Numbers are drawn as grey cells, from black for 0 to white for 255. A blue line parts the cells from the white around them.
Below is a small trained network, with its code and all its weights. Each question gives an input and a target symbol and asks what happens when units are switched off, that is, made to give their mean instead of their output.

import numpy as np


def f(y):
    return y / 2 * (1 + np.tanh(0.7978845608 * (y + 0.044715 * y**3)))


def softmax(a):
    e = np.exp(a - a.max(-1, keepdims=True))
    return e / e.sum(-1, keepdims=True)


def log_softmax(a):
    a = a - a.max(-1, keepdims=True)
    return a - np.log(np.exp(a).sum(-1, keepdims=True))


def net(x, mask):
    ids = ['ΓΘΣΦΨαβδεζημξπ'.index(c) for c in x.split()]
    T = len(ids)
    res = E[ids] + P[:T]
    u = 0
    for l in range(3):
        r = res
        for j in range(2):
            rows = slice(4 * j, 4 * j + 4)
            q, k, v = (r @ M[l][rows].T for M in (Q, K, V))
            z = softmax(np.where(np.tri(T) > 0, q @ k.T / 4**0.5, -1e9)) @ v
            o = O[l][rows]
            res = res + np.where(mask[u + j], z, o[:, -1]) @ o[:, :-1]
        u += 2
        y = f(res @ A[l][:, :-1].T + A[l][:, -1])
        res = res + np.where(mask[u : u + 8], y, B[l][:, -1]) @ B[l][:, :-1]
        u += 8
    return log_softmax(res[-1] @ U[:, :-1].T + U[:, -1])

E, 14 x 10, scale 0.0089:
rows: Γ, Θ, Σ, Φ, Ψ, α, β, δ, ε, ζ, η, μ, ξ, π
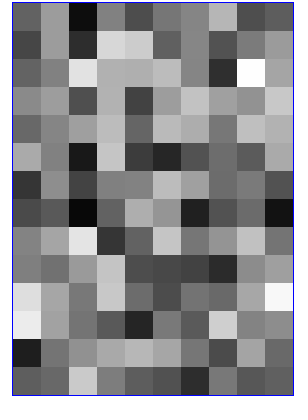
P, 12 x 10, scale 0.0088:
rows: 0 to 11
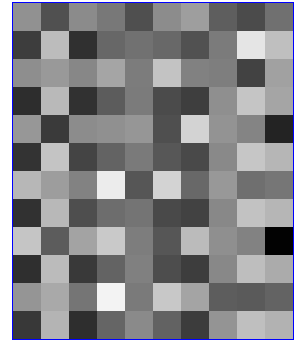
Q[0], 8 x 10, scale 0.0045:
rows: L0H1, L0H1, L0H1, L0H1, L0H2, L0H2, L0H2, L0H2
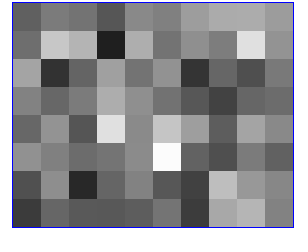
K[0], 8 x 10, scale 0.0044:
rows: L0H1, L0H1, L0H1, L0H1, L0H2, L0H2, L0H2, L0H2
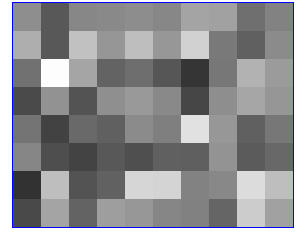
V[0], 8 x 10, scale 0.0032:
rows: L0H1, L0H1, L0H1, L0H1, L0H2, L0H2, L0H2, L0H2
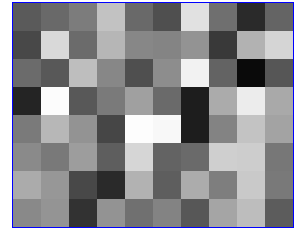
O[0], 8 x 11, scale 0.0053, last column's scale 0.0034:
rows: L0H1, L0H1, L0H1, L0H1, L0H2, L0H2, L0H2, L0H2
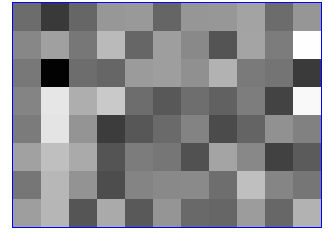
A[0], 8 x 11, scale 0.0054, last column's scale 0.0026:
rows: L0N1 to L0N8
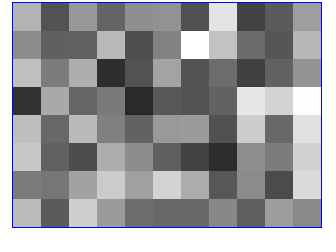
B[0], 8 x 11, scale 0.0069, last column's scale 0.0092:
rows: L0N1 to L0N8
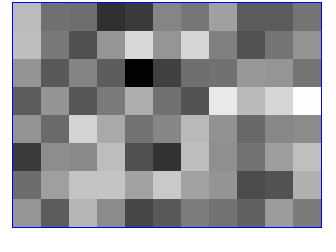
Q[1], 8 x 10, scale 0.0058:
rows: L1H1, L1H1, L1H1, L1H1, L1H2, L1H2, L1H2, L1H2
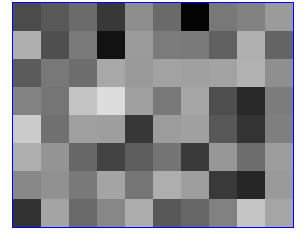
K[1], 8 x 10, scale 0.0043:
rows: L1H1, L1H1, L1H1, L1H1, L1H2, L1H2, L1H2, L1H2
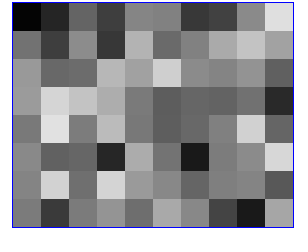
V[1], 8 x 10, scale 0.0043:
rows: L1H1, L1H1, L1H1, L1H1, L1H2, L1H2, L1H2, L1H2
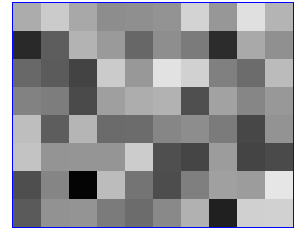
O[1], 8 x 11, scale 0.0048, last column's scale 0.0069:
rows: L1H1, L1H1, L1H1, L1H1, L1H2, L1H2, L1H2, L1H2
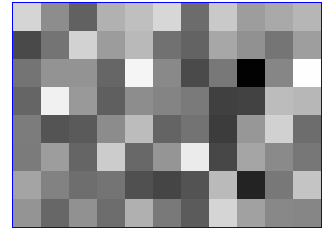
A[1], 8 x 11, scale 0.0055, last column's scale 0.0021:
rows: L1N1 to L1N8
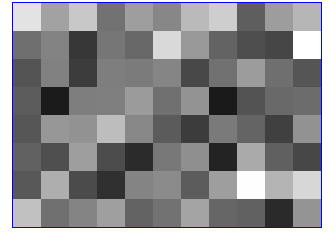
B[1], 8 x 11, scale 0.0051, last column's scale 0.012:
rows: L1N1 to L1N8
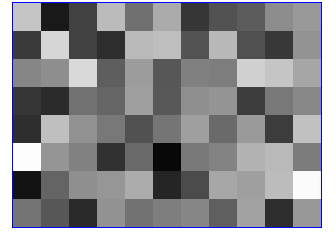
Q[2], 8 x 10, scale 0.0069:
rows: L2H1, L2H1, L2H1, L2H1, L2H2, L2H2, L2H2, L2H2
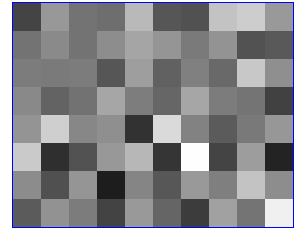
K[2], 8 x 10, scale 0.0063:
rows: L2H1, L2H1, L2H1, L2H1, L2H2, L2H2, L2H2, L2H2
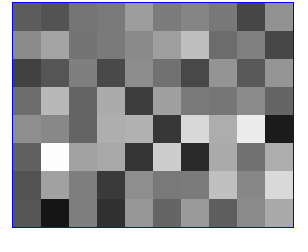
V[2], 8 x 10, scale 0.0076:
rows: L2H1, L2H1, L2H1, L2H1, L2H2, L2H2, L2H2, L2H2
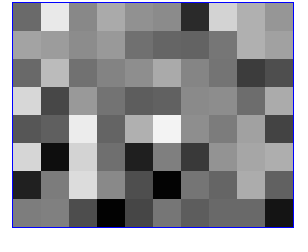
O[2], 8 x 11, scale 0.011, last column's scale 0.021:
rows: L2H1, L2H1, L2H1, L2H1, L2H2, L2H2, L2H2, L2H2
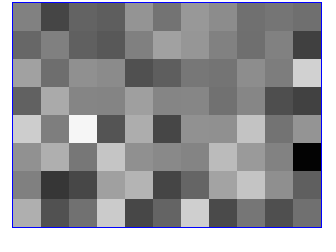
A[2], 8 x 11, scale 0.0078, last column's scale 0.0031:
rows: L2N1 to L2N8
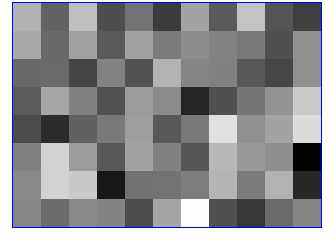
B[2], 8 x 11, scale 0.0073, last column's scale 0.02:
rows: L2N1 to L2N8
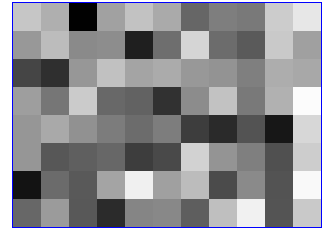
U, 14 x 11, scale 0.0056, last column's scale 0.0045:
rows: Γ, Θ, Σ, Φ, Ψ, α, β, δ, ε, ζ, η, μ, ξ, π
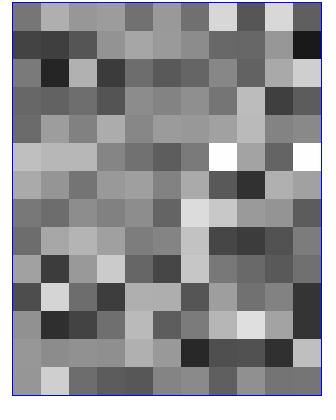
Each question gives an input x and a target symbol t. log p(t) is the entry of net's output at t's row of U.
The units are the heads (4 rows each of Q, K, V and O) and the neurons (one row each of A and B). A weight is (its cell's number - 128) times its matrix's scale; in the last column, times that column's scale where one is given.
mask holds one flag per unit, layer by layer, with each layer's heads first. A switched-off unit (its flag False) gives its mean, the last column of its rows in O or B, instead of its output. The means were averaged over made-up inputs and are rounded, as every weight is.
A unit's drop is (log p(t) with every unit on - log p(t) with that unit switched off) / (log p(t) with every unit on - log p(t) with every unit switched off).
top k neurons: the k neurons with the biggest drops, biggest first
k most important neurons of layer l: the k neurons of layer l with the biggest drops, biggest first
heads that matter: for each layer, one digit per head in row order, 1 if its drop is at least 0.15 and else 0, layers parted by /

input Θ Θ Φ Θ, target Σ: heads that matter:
00 / 00 / 01
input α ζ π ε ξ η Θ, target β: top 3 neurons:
[L0N4 L1N7 L2N1]
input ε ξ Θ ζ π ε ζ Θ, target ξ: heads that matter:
00 / 00 / 11
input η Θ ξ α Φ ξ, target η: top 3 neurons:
[L2N5 L0N4 L1N7]
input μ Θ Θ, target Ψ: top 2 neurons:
[L2N8 L1N7]
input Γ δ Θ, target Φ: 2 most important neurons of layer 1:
[L1N2 L1N7]
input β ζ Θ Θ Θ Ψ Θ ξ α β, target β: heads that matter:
10 / 00 / 11
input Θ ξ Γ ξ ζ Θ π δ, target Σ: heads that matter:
10 / 00 / 01
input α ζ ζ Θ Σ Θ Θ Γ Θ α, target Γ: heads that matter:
11 / 00 / 11
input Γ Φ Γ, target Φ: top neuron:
[L2N8]
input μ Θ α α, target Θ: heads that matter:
10 / 10 / 11
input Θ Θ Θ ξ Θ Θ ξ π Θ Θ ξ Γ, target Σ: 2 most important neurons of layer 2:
[L2N4 L2N1]
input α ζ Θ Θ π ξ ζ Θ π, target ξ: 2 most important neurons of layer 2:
[L2N5 L2N4]
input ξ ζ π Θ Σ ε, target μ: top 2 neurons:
[L1N4 L2N1]
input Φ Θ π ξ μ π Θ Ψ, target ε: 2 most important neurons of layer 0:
[L0N2 L0N4]
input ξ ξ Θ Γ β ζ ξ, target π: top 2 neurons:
[L2N8 L0N4]
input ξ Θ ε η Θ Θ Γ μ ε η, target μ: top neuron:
[L1N4]
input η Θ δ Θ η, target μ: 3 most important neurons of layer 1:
[L1N7 L1N2 L1N5]
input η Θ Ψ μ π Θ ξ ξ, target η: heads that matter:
10 / 00 / 11
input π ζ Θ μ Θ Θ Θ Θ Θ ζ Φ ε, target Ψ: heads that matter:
11 / 10 / 11
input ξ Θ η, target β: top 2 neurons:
[L1N7 L0N4]
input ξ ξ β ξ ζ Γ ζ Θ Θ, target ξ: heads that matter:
00 / 00 / 01
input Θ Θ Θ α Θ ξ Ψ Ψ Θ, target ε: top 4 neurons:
[L1N7 L2N7 L0N7 L0N4]
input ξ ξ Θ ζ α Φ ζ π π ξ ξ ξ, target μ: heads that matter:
10 / 10 / 01
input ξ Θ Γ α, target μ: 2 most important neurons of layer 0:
[L0N4 L0N7]
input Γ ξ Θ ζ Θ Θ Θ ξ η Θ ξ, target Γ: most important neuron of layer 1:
[L1N1]
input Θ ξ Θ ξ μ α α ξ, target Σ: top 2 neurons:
[L0N4 L2N4]
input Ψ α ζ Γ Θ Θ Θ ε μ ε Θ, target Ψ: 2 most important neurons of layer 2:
[L2N8 L2N3]
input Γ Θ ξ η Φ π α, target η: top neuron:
[L2N8]
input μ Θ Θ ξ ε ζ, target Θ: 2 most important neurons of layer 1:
[L1N7 L1N6]
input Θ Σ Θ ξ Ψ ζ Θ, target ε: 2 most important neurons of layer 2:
[L2N7 L2N1]
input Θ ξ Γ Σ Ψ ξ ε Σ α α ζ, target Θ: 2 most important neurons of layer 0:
[L0N4 L0N6]
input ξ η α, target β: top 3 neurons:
[L1N7 L0N4 L2N1]
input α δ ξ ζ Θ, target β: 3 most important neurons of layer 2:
[L2N1 L2N2 L2N8]
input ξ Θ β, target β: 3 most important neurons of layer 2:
[L2N1 L2N2 L2N8]
